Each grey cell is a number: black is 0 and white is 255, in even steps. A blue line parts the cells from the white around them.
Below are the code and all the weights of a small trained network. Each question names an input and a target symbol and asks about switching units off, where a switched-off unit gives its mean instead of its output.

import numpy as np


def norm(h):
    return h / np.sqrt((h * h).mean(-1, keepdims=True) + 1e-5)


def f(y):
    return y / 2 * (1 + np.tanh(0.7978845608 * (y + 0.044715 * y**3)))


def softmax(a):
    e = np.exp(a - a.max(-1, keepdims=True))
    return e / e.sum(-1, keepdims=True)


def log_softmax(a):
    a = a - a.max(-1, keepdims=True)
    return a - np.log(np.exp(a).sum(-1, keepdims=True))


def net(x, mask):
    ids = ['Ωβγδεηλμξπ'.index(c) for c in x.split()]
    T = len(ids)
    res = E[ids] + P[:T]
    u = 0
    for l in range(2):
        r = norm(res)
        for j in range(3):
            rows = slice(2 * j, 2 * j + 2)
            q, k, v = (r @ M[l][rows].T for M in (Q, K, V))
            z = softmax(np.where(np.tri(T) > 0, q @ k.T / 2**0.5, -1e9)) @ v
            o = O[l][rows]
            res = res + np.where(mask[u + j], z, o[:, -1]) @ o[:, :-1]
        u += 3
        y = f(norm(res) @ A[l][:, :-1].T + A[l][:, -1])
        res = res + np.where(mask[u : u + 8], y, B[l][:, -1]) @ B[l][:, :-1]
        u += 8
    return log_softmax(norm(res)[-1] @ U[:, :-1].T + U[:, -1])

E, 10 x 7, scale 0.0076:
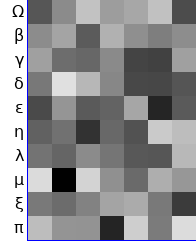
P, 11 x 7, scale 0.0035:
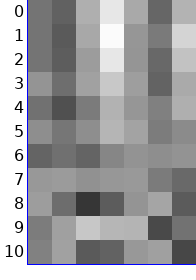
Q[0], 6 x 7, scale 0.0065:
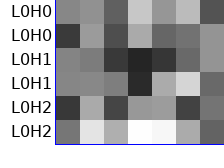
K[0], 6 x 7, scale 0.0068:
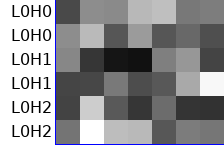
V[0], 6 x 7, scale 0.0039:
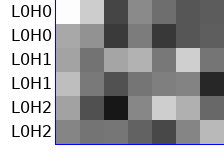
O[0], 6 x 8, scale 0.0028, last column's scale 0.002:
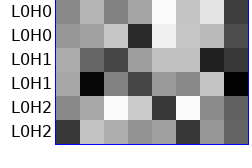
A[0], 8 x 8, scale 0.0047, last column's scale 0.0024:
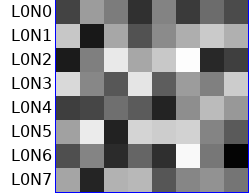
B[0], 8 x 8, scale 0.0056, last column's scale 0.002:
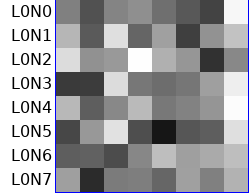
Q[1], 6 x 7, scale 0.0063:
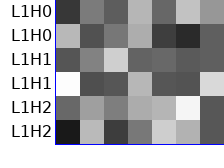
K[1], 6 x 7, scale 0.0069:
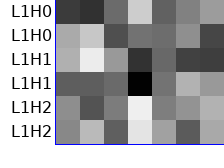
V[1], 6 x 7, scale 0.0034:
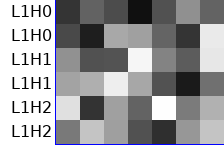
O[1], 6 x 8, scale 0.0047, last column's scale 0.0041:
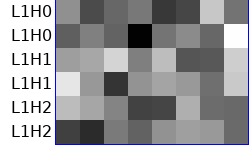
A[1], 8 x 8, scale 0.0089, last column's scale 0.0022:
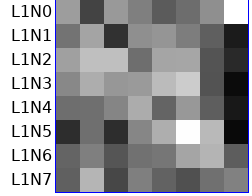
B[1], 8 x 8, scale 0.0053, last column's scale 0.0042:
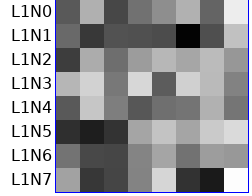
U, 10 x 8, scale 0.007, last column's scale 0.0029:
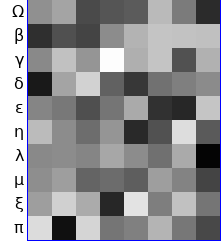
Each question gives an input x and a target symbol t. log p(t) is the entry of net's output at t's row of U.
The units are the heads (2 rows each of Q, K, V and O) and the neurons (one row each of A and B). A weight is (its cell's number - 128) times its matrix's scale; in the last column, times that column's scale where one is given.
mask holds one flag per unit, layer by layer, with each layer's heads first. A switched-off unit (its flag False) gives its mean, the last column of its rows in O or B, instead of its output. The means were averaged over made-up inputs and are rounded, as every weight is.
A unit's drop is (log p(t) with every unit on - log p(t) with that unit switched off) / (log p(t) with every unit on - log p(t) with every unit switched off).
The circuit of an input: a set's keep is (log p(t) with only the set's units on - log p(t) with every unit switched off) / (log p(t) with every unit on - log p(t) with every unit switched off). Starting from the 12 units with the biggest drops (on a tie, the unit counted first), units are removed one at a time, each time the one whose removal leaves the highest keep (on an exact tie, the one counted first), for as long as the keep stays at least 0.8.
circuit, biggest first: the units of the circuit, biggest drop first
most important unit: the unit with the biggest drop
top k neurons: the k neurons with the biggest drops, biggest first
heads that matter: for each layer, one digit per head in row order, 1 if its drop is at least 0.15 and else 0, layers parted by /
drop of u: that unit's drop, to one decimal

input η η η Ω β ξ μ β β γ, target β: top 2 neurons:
(L0N5; L1N0)
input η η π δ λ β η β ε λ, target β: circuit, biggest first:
(L0N5; L1N0; L1N7)
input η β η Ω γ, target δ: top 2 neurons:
(L1N7; L1N5)
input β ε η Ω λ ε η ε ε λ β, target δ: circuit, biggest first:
(L0N5)
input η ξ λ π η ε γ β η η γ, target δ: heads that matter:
010 / 010
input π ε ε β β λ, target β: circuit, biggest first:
(L1N0; L1N7)
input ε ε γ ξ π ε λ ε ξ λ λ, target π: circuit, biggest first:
(L0H1; L0N1; L0N4)
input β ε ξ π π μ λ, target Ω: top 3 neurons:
(L1N0; L1N7; L1N5)
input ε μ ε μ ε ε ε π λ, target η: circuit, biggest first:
(L0N4; L1N7)
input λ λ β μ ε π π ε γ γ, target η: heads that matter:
010 / 100
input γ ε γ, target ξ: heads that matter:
100 / 110
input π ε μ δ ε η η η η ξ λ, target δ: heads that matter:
000 / 010
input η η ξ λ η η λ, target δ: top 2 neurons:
(L1N7; L0N6)
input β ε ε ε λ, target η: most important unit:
L1N7
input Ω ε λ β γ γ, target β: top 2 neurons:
(L0N5; L0N3)
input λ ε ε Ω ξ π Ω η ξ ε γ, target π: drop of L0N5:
0.1
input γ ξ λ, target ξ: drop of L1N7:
0.3
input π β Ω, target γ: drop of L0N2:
0.4
